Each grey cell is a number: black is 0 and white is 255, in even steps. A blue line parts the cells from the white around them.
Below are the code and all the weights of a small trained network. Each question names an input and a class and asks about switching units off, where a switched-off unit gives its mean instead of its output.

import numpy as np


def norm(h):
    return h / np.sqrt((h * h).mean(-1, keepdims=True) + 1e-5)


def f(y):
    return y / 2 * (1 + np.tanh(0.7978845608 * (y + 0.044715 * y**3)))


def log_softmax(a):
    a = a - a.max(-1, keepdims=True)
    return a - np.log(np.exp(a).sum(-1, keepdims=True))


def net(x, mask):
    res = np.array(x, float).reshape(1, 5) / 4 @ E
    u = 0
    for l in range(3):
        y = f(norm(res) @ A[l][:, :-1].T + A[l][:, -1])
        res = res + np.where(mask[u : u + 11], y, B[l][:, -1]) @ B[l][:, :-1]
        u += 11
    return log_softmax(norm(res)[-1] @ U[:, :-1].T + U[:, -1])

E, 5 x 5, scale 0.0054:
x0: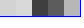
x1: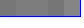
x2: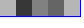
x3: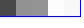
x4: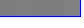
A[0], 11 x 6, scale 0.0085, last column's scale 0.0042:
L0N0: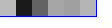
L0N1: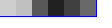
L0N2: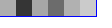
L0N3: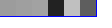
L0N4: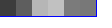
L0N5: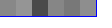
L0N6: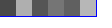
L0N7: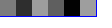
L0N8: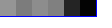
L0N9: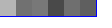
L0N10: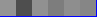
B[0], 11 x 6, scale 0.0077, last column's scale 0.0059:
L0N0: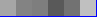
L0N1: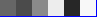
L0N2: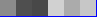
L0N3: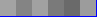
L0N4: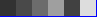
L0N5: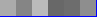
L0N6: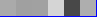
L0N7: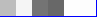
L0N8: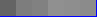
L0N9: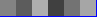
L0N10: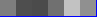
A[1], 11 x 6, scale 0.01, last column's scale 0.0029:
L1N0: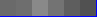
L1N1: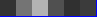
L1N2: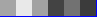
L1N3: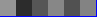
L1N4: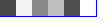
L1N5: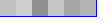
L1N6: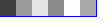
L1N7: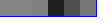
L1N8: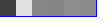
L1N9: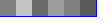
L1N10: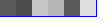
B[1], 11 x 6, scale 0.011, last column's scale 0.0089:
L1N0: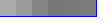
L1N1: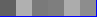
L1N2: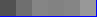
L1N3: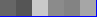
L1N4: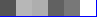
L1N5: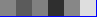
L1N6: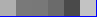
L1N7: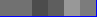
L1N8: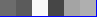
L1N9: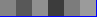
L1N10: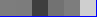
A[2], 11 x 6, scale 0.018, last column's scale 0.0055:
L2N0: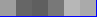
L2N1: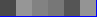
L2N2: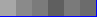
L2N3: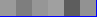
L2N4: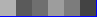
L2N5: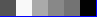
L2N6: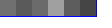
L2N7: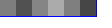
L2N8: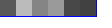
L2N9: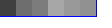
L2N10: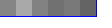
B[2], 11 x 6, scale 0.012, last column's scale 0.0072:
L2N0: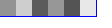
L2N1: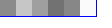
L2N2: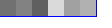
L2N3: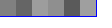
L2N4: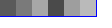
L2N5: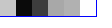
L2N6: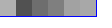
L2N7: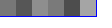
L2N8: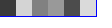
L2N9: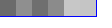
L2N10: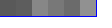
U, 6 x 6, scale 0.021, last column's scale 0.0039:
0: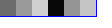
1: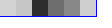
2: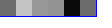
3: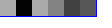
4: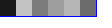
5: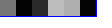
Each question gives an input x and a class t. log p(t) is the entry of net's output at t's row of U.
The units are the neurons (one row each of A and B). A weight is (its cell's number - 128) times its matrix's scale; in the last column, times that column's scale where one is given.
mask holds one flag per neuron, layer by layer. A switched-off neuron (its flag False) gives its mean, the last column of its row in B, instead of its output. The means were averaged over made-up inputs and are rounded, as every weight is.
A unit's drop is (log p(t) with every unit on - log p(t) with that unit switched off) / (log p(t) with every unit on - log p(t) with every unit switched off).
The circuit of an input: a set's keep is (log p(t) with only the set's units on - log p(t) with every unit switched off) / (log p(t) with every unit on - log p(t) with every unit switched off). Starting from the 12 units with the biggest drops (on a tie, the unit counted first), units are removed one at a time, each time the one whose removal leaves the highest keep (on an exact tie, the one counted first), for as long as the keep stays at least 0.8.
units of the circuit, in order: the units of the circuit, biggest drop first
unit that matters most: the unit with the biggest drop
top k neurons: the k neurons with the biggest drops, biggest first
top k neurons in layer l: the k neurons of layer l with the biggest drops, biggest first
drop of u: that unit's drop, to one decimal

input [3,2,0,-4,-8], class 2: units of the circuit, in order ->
L0N1
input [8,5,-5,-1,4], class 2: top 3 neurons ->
L0N1, L0N7, L2N8
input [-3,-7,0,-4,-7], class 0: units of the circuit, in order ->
L0N7, L1N5
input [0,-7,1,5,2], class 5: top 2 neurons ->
L0N7, L1N4
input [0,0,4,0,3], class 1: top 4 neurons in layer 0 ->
L0N1, L0N4, L0N0, L0N10
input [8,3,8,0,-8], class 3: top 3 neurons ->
L0N7, L0N1, L1N3
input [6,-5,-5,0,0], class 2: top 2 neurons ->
L0N7, L0N1
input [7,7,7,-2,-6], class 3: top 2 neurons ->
L0N7, L0N1
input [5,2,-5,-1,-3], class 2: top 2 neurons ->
L2N8, L0N1
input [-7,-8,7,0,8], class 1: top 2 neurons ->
L0N7, L0N1
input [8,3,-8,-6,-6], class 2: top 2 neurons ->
L0N1, L2N8
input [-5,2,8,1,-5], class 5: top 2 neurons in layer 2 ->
L2N1, L2N7
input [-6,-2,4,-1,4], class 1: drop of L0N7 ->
0.9
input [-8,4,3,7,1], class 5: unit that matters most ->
L1N4
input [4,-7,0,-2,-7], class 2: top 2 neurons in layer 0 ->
L0N1, L0N2
